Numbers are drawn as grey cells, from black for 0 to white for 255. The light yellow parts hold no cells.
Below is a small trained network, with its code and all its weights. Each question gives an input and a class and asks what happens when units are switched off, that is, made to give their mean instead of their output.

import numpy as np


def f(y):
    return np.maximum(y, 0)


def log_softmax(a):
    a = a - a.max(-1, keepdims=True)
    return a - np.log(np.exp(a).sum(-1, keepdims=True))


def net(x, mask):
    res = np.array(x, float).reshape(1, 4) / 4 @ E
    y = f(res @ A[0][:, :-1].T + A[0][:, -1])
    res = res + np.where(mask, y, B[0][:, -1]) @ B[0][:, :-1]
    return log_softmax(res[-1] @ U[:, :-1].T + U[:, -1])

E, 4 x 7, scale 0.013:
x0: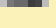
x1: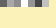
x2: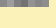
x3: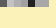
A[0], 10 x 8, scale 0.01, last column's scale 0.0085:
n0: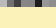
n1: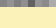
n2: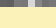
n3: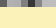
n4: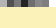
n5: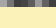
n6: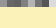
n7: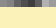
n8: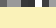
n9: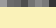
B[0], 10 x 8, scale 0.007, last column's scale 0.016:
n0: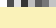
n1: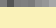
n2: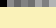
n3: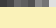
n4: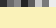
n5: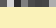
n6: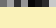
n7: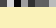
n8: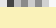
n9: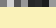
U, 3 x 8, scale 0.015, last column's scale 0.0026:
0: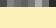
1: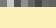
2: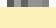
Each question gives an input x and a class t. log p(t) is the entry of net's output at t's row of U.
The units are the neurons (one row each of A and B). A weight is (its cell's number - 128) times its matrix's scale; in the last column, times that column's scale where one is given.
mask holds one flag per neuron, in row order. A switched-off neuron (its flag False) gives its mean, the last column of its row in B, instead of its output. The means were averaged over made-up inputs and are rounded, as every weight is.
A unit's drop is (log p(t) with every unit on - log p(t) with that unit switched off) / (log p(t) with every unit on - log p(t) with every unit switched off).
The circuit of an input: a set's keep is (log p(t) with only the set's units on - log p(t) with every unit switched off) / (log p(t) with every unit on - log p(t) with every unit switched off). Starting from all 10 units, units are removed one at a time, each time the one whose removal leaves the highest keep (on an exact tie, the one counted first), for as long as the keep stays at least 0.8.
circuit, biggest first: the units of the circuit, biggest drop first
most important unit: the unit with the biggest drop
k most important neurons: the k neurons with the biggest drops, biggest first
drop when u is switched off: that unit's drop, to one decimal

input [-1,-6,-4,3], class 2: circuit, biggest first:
(n8)
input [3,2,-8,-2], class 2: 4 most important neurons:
(n0, n5, n2, n9)
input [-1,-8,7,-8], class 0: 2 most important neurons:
(n4, n2)
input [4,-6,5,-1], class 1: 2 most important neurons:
(n5, n9)
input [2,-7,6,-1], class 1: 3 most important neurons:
(n5, n9, n3)
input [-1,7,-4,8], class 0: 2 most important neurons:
(n3, n6)
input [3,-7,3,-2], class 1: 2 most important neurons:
(n5, n9)
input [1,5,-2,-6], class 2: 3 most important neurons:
(n0, n7, n5)
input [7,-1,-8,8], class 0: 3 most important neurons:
(n3, n6, n5)
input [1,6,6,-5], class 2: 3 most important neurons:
(n0, n7, n5)
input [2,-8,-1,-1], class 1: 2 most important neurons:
(n5, n9)
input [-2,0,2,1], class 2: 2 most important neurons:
(n7, n4)
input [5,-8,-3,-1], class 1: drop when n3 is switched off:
0.1
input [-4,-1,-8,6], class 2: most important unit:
n8
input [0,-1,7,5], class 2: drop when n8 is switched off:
0.6
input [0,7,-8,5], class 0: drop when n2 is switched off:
-0.1
